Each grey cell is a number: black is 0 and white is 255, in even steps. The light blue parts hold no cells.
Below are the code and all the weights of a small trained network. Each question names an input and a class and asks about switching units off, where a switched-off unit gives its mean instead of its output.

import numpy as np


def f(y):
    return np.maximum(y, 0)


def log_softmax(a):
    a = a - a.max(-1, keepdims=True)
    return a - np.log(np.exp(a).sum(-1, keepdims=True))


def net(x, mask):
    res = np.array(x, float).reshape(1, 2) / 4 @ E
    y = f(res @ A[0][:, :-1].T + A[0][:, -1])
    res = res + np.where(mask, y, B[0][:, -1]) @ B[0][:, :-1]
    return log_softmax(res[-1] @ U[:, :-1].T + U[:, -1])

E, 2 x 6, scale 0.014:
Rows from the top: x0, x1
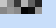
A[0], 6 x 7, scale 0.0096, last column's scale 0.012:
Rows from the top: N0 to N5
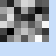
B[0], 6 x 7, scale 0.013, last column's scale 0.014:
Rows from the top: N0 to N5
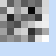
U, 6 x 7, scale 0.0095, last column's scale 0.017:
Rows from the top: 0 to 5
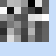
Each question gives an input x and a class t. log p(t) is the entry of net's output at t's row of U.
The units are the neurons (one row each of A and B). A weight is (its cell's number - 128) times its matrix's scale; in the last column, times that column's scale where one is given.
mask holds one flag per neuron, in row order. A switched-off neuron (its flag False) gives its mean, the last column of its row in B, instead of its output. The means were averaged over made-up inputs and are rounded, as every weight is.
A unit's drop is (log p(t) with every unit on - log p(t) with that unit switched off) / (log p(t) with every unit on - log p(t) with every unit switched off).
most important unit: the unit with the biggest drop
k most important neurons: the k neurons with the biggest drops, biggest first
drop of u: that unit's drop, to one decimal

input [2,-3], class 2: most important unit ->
N2
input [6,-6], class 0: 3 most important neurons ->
[N1, N2, N3]
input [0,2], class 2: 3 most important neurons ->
[N1, N0, N4]
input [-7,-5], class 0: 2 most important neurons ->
[N5, N4]
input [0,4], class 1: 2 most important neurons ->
[N2, N5]
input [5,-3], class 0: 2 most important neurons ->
[N1, N2]
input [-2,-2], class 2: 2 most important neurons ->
[N1, N2]
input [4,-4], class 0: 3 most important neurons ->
[N2, N1, N3]
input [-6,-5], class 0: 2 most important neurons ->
[N5, N2]
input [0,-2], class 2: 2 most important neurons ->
[N2, N1]
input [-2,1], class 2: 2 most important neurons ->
[N1, N4]
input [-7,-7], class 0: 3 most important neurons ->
[N5, N2, N4]
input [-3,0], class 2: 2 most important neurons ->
[N1, N4]
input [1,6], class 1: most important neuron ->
[N2]
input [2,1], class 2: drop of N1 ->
0.1
